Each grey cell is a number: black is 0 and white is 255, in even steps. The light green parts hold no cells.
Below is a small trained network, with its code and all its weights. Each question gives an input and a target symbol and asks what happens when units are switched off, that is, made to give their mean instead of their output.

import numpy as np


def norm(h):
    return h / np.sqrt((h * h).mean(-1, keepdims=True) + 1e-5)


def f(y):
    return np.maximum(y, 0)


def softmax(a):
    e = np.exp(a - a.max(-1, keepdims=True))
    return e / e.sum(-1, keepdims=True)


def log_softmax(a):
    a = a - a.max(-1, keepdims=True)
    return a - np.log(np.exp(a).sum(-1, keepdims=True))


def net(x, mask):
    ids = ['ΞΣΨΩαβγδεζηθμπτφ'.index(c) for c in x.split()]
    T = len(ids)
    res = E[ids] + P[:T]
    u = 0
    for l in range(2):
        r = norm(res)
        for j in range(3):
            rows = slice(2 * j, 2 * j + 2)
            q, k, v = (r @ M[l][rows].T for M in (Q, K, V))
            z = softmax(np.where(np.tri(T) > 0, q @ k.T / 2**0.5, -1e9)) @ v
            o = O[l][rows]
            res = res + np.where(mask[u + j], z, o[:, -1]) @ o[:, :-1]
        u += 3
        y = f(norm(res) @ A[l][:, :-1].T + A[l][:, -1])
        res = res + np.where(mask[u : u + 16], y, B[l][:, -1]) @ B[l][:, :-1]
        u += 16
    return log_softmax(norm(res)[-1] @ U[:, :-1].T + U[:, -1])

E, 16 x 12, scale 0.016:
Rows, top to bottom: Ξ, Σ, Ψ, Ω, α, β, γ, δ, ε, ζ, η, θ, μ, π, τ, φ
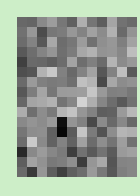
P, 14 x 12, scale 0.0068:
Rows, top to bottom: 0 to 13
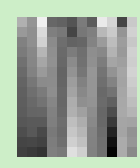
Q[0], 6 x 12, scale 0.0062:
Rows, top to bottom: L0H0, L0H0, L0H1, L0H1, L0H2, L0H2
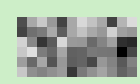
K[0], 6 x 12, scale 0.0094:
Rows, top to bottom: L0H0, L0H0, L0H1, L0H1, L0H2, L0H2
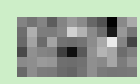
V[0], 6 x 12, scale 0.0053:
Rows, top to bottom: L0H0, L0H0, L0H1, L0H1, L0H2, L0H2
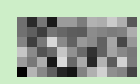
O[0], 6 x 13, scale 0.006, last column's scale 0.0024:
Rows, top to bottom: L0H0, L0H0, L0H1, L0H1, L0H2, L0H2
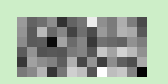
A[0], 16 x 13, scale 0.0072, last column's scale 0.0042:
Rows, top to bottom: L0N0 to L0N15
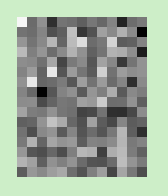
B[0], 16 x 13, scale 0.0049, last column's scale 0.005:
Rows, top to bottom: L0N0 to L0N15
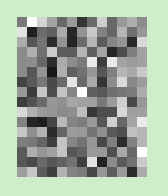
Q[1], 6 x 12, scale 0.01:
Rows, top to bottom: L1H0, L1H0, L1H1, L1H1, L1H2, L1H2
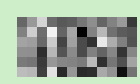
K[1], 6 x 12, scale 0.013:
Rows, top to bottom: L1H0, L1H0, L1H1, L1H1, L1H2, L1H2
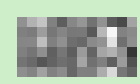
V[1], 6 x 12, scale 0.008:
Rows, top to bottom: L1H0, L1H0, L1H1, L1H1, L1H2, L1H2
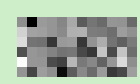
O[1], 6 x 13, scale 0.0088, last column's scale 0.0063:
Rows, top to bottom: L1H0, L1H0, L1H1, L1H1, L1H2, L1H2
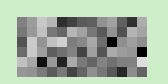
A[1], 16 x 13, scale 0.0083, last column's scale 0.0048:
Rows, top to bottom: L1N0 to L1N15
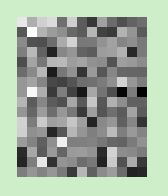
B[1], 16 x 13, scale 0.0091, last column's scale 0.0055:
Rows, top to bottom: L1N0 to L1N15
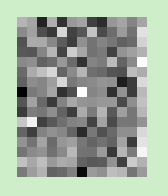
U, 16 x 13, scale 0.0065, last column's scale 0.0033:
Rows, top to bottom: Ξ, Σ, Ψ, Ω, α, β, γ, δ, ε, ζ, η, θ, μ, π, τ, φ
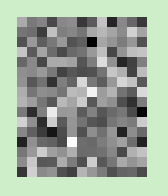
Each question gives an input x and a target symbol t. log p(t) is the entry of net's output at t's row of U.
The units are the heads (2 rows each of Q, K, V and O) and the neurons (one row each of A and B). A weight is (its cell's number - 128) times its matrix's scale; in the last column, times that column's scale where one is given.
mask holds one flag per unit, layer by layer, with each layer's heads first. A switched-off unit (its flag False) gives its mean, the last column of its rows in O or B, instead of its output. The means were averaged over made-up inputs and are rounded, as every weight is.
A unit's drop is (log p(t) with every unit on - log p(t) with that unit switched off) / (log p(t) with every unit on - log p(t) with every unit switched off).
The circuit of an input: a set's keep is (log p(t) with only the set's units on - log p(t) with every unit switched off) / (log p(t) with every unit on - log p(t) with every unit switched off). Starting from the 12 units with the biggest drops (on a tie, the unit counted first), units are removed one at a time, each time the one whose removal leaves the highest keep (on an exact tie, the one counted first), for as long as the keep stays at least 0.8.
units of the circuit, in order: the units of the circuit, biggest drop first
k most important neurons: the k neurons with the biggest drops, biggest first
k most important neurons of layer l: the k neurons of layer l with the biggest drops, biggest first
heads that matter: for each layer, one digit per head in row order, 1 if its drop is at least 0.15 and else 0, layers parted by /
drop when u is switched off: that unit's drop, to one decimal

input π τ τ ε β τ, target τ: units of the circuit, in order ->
L1H1; L1N1
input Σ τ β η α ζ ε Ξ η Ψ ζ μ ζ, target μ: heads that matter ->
001 / 011
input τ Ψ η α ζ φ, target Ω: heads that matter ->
010 / 010
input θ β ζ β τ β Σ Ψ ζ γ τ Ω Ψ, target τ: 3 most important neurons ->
L0N15; L0N9; L0N4
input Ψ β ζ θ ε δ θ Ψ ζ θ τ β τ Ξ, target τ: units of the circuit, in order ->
L1H1; L1N1
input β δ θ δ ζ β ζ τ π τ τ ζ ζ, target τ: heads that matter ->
001 / 010
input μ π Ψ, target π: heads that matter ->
000 / 010
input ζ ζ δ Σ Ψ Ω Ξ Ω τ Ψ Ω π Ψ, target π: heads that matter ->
000 / 011
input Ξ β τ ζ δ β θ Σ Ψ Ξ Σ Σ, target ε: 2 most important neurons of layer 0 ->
L0N7; L0N10
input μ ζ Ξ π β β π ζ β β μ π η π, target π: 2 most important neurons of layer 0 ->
L0N4; L0N5
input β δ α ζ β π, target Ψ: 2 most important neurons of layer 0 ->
L0N14; L0N15
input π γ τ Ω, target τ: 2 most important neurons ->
L0N2; L1N1
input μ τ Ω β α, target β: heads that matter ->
010 / 100
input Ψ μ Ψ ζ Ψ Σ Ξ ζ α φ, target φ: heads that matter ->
001 / 001
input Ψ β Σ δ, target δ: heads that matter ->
111 / 000
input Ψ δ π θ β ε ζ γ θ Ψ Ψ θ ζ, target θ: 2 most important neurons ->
L0N14; L1N8
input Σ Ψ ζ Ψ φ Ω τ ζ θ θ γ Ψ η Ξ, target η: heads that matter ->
001 / 001
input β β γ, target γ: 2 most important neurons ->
L1N6; L0N10
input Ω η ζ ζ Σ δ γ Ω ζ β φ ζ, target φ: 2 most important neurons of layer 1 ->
L1N7; L1N9
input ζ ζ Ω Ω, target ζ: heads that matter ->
001 / 011
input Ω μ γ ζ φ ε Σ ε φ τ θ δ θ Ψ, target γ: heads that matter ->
010 / 000
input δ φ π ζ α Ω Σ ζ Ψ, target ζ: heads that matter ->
001 / 111
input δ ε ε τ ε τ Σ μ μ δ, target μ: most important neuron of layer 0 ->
L0N6
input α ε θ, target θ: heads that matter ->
000 / 111
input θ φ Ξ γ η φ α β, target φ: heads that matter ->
011 / 011
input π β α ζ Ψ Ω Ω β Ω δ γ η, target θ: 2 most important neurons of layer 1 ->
L1N8; L1N6
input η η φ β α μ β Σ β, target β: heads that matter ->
011 / 100
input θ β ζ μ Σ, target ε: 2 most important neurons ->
L0N7; L0N14
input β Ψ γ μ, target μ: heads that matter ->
000 / 001
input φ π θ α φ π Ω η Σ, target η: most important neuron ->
L0N3
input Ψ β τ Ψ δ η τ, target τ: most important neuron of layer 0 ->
L0N2
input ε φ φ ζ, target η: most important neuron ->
L1N0
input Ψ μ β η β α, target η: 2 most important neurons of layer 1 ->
L1N0; L1N10
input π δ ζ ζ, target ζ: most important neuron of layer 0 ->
L0N14
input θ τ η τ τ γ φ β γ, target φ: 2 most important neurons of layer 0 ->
L0N2; L0N10
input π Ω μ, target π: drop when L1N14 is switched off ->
0.3
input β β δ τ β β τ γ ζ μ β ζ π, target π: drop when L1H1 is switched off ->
0.4
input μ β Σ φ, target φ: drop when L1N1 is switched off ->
0.0
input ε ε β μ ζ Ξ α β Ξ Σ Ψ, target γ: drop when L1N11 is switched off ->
0.1
